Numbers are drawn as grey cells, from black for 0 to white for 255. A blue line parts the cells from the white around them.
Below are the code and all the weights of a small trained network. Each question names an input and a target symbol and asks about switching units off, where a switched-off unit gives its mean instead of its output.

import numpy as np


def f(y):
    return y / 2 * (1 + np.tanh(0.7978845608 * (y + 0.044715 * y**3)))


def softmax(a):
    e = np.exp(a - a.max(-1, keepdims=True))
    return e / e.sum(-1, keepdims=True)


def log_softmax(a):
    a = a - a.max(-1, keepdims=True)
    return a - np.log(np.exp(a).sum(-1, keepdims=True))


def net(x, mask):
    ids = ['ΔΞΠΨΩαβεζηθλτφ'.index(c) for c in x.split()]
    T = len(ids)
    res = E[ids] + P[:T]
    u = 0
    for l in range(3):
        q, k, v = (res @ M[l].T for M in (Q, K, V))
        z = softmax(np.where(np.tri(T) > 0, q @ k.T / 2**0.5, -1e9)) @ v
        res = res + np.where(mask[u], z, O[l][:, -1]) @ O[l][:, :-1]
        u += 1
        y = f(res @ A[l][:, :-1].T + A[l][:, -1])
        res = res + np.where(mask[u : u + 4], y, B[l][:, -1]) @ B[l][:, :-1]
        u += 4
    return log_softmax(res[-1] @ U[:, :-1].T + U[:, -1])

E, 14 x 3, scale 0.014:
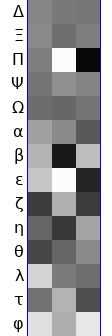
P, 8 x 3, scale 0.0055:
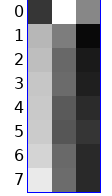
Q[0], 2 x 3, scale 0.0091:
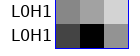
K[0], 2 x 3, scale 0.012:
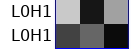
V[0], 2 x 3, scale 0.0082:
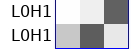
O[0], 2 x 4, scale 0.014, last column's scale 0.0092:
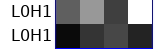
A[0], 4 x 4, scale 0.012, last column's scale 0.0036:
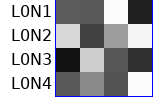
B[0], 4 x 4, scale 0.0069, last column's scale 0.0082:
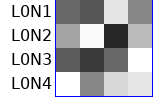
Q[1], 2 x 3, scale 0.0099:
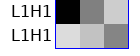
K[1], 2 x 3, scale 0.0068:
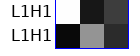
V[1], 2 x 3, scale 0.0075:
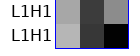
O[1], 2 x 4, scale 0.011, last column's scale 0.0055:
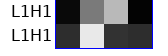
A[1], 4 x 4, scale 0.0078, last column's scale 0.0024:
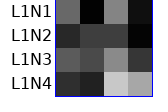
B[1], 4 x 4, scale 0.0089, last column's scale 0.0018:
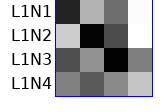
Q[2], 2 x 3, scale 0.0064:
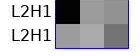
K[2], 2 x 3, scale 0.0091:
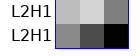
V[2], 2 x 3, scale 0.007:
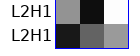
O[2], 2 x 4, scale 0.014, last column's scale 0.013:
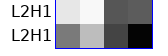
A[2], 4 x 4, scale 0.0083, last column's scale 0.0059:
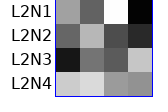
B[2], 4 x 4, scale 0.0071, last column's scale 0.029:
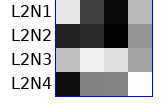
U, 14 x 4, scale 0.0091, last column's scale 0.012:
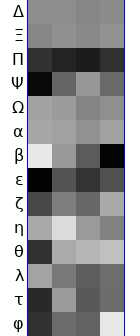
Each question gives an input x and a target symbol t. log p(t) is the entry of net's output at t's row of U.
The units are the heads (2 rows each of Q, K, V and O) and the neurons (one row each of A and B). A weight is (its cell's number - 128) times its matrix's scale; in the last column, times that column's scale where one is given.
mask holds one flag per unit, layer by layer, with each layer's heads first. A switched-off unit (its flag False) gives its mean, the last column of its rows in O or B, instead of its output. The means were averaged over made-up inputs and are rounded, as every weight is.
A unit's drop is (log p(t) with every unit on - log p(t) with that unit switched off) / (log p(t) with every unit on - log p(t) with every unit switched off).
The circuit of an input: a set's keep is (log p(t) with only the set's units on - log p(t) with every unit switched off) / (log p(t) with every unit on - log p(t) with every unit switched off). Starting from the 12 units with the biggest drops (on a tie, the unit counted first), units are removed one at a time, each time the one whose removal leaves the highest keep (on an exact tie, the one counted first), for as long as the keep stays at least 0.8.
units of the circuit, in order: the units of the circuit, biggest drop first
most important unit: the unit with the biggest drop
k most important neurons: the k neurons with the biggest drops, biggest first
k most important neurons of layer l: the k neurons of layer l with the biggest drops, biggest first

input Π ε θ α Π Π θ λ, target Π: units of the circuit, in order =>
L2H1; L1H1
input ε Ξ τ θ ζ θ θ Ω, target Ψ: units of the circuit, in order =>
L1H1; L2H1; L2N3; L0N3
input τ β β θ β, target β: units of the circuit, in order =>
L0H1; L2H1
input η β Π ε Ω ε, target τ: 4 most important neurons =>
L2N4; L0N1; L2N2; L1N4
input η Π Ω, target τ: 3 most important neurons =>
L2N4; L2N2; L0N1
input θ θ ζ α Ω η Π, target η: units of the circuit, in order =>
L2H1; L0H1; L1H1; L2N4
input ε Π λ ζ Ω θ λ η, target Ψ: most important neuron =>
L2N3
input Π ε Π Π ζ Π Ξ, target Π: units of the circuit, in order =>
L2H1; L2N1
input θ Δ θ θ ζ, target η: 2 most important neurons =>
L0N1; L0N3
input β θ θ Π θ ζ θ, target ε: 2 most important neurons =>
L2N2; L2N4
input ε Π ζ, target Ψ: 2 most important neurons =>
L2N3; L0N3
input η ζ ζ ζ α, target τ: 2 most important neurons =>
L2N4; L2N2
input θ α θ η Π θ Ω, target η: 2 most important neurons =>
L0N1; L2N4
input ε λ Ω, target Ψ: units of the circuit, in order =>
L1H1; L2H1; L2N3; L0H1
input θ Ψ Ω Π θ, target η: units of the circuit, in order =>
L2H1; L0H1; L1H1
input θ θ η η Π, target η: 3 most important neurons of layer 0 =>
L0N1; L0N3; L0N2
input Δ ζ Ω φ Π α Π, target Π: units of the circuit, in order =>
L0H1
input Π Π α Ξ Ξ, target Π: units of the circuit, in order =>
L2H1; L2N1; L1H1
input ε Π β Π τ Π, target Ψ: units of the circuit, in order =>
L2H1; L2N3; L0H1
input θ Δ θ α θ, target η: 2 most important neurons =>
L0N1; L0N3
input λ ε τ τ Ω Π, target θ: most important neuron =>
L2N3
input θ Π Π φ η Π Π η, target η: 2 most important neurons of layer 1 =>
L1N2; L1N4
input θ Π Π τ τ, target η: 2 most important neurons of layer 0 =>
L0N3; L0N1
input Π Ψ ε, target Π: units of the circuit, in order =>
L2H1; L0H1; L2N1
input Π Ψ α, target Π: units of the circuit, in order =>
L2H1; L1H1
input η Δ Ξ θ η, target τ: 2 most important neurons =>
L2N4; L0N1
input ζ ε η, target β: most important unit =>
L0H1
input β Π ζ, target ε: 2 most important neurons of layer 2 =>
L2N2; L2N4
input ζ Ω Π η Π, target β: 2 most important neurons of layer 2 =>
L2N1; L2N4
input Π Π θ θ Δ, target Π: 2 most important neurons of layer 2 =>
L2N1; L2N3
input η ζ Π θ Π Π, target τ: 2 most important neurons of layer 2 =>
L2N4; L2N2
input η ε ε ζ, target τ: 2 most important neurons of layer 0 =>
L0N1; L0N4
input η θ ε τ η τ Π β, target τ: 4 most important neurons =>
L2N4; L2N2; L0N1; L1N4
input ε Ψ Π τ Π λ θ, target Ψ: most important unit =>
L1H1
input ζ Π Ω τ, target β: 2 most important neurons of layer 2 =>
L2N1; L2N4
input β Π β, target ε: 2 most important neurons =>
L2N2; L2N4
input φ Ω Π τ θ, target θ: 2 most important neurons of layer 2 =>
L2N1; L2N3
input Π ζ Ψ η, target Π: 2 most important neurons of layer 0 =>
L0N2; L0N3
